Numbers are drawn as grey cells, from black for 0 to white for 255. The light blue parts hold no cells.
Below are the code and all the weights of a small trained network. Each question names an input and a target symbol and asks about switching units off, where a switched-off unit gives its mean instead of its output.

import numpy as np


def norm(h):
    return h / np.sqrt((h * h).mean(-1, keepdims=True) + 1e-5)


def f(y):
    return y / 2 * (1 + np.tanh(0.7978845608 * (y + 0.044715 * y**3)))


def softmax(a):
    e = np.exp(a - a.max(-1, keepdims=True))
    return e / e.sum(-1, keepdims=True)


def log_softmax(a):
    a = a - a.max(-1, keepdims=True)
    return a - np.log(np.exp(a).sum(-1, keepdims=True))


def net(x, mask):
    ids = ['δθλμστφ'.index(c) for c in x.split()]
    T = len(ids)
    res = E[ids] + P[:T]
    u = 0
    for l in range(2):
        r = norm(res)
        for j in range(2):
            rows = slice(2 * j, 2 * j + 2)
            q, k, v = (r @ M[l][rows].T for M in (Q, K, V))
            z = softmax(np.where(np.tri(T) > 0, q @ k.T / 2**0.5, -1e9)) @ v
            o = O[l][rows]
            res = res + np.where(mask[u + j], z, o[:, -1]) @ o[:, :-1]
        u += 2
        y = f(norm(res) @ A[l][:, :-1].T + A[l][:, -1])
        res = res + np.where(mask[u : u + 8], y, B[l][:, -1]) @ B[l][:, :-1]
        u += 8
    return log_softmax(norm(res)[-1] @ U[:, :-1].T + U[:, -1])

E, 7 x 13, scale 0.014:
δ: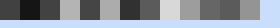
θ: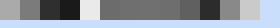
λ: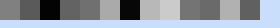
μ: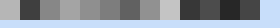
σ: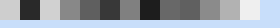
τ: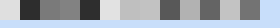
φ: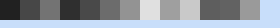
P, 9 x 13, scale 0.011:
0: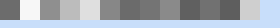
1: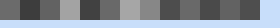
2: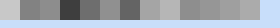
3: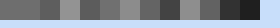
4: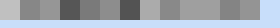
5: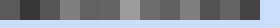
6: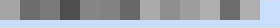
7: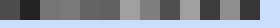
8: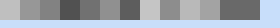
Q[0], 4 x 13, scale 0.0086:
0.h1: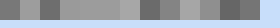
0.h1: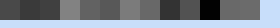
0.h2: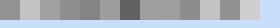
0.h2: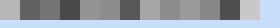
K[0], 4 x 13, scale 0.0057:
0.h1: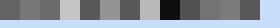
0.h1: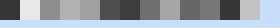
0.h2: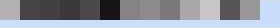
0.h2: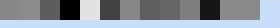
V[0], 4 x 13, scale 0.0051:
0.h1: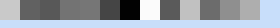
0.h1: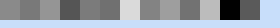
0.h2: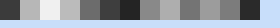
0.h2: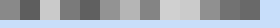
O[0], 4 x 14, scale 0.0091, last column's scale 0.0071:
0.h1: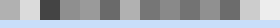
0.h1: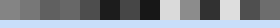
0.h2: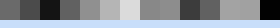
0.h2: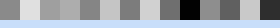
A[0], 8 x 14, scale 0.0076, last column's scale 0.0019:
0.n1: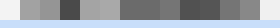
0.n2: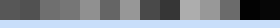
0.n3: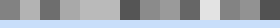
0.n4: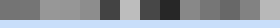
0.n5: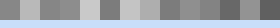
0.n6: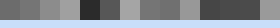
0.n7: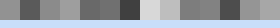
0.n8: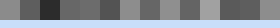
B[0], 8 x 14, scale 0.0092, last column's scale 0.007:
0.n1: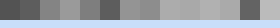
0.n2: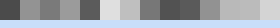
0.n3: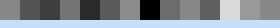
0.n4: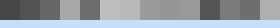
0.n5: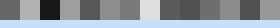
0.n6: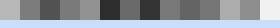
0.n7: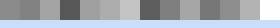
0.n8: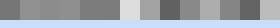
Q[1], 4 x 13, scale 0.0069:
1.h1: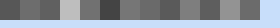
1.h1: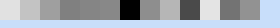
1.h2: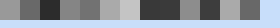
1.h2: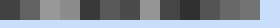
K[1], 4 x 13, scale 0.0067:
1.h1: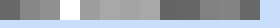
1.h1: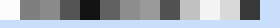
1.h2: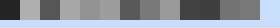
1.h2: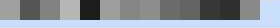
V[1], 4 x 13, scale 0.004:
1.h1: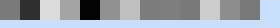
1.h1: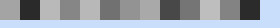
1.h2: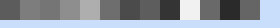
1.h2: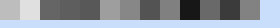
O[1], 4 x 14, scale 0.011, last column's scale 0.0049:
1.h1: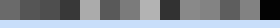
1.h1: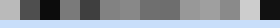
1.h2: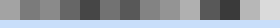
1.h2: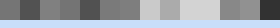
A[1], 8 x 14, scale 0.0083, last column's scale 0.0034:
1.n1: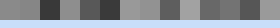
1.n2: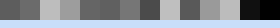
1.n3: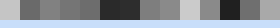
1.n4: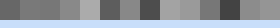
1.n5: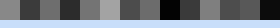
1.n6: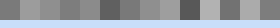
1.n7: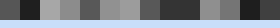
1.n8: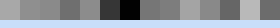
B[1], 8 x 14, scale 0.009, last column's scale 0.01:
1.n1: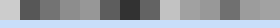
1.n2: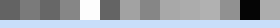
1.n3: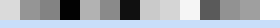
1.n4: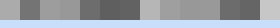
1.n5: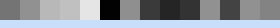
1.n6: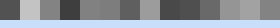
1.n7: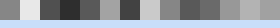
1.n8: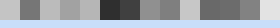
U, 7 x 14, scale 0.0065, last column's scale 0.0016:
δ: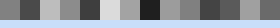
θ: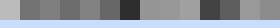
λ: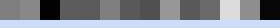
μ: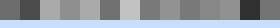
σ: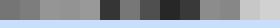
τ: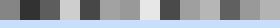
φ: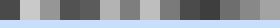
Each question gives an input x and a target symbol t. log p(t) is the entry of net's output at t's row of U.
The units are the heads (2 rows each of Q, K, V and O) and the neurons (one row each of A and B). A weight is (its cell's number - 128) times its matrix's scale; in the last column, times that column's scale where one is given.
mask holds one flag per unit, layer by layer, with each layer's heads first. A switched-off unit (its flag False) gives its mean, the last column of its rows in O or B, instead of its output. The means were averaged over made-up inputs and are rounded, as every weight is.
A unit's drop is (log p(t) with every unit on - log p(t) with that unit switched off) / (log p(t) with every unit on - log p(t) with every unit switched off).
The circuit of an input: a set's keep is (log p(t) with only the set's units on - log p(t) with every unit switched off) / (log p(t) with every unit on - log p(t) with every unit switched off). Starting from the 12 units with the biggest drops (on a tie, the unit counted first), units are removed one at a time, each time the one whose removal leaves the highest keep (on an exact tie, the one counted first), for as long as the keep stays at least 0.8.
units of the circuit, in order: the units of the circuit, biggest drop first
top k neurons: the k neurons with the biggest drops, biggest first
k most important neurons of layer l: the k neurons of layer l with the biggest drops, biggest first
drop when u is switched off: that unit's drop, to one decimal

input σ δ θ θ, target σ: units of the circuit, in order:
[1.h1 1.n5 0.h1]
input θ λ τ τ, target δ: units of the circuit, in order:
[0.n2 1.h1 1.n3]
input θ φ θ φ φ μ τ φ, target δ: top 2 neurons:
[0.n2 1.n3]
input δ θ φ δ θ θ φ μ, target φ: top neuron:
[1.n7]
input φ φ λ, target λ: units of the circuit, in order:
[0.h2 0.n3 1.n3]
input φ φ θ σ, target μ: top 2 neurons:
[1.n2 0.n4]
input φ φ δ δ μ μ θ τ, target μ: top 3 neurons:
[1.n2 1.n3 0.n2]
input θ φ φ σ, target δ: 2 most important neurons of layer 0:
[0.n4 0.n2]
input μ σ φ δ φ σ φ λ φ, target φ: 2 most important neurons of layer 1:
[1.n3 1.n8]
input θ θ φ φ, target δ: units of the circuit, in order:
[0.n2 1.h1 1.n3]
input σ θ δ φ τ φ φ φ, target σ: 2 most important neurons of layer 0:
[0.n2 0.n6]
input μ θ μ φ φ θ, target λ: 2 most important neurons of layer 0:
[0.n2 0.n7]
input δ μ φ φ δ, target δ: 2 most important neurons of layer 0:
[0.n7 0.n3]
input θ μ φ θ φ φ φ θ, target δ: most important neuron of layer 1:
[1.n3]
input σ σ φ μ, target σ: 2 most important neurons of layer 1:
[1.n5 1.n3]
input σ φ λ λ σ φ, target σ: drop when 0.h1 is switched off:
0.2
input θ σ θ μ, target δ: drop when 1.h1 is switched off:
0.1
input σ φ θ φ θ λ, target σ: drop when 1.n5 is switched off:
0.5
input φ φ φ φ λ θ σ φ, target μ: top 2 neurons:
[1.n2 1.n3]
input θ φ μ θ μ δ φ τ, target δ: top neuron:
[1.n3]
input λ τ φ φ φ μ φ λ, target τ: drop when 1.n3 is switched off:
0.2
